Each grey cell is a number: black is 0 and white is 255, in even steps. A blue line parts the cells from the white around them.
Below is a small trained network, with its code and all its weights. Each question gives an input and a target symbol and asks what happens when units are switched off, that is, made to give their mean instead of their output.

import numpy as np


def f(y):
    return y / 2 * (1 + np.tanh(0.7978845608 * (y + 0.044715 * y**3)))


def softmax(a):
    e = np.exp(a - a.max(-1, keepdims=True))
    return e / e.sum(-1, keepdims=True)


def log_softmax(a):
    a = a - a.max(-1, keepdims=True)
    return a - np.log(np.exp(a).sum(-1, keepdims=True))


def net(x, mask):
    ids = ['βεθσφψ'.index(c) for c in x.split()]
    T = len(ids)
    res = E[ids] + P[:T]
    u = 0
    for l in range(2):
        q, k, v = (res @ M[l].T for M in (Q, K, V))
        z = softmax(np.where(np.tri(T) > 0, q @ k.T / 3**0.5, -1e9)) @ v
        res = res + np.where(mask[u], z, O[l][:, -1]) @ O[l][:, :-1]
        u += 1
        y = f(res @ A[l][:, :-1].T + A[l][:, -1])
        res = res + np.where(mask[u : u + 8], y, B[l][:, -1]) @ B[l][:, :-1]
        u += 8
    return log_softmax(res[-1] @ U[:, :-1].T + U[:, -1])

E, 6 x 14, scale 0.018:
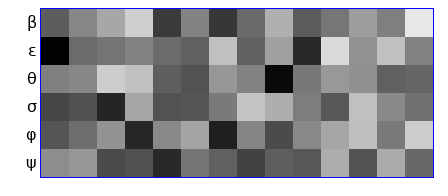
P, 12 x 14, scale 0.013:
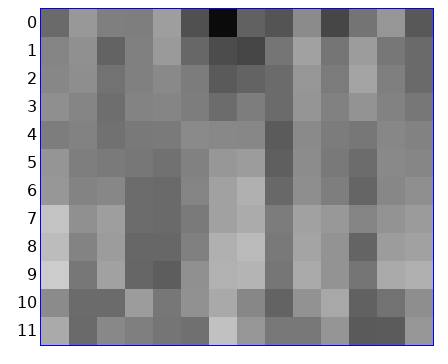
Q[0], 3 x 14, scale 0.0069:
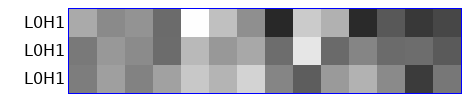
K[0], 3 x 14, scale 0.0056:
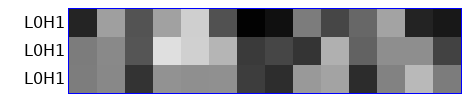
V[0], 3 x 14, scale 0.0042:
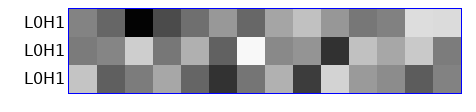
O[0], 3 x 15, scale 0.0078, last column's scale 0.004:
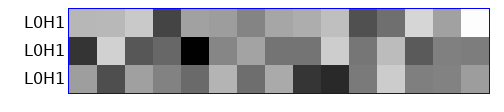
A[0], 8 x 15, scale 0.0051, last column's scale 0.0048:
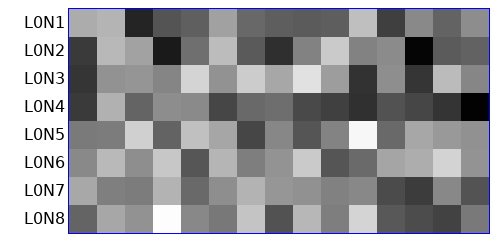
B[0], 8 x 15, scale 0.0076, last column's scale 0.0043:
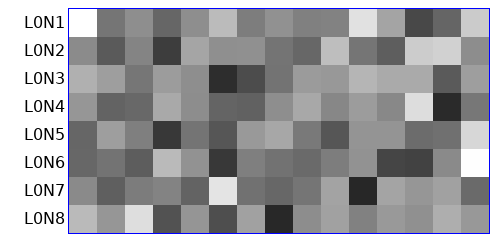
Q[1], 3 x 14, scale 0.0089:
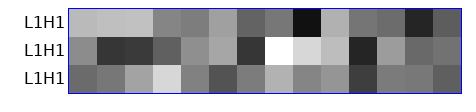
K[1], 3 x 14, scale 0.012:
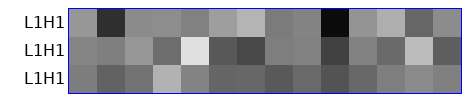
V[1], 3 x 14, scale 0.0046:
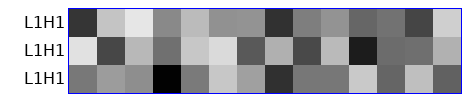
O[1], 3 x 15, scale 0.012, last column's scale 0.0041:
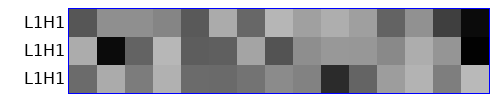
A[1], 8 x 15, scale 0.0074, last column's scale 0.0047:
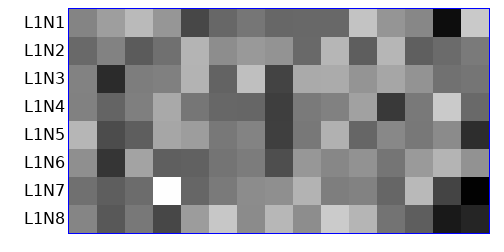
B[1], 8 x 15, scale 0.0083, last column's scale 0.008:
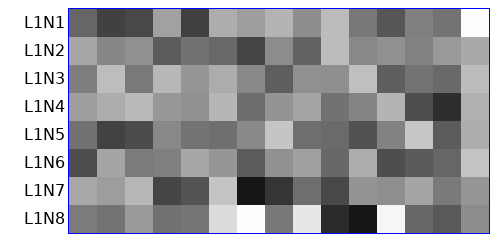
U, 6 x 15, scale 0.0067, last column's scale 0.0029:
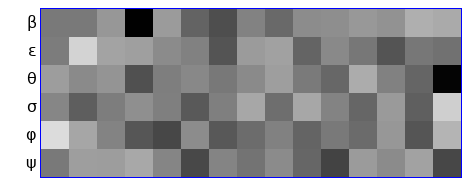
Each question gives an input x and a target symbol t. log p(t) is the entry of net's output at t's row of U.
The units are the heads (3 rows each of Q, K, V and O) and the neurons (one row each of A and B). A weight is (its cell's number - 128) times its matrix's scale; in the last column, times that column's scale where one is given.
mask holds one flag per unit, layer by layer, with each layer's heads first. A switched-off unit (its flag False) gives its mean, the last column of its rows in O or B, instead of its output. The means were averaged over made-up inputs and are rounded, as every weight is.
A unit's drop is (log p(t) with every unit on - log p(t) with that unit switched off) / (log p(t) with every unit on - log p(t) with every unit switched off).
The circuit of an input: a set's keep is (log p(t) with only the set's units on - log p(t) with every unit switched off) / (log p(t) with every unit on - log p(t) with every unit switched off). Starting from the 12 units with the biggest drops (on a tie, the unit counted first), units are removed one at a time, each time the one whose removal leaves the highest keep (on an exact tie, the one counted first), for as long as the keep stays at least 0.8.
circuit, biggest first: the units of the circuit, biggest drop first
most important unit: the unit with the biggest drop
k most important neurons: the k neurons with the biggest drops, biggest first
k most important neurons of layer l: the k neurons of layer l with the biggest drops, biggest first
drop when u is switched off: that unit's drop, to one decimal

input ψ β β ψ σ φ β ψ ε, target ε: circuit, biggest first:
L1H1, L0H1
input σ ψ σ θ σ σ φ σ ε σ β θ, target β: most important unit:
L0H1
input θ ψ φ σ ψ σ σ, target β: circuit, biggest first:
L0N4, L1H1, L0H1
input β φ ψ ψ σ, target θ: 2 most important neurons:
L1N8, L0N6
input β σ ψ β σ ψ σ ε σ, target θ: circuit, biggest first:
L1N8, L1H1
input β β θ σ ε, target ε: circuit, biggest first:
L0H1, L1H1
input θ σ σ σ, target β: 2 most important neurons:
L0N4, L1N2
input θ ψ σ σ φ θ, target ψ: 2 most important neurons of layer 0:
L0N1, L0N4
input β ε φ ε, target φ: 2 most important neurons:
L1N7, L0N2
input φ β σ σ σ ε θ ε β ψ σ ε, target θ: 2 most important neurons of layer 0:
L0N6, L0N1
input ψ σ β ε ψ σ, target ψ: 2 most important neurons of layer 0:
L0N1, L0N4
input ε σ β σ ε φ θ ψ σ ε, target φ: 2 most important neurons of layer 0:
L0N2, L0N3
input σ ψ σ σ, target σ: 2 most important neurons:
L1N5, L0N5
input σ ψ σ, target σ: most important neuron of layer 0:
L0N5
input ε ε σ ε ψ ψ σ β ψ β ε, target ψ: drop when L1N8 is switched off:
0.0
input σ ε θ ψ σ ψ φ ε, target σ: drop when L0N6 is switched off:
0.1
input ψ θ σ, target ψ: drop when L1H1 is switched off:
0.8
